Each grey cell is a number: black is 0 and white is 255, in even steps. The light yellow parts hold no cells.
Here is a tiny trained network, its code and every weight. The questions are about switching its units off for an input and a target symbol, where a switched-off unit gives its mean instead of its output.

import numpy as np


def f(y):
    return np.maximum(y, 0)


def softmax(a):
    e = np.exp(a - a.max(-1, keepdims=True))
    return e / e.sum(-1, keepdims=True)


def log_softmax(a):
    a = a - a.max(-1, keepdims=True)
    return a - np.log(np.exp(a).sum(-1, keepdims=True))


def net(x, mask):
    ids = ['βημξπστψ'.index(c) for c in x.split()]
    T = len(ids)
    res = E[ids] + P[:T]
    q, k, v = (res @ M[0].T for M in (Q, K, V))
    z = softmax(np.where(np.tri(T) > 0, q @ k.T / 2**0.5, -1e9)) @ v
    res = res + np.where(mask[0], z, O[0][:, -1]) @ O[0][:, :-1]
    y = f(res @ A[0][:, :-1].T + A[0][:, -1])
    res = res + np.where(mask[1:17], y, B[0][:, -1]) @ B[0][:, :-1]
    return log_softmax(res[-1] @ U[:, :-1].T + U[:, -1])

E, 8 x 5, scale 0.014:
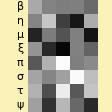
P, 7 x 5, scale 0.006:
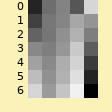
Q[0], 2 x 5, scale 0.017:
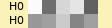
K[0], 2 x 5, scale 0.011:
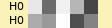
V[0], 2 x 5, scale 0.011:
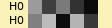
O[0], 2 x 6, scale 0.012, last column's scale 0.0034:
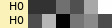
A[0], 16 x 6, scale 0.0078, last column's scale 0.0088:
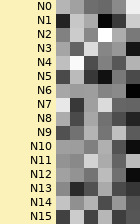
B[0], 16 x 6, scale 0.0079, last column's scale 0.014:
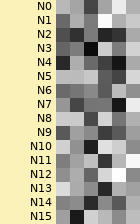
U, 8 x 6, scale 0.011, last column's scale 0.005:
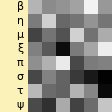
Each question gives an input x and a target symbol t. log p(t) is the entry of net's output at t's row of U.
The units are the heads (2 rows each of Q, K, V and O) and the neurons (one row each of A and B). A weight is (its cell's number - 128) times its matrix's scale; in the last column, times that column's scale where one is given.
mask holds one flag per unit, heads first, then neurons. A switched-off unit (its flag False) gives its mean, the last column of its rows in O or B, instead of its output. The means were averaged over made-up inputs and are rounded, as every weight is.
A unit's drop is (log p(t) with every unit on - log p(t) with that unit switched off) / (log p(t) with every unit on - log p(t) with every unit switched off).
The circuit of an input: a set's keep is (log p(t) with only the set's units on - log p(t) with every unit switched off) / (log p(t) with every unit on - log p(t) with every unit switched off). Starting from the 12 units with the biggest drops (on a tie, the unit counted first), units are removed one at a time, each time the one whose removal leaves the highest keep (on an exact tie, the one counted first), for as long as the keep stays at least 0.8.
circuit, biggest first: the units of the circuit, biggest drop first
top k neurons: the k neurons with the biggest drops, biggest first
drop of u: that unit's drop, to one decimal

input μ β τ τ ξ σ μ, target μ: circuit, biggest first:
(N1; H0)
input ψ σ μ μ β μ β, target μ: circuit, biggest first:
(H0; N11)
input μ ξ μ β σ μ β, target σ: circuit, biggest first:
(N4; H0)
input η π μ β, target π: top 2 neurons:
(N3; N14)
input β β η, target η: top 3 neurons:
(N4; N7; N0)
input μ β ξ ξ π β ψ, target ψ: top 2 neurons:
(N3; N0)
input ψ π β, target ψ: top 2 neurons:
(N1; N5)
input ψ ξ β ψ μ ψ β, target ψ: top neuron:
(N3)
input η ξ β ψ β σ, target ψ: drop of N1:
0.1
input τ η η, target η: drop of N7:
0.3
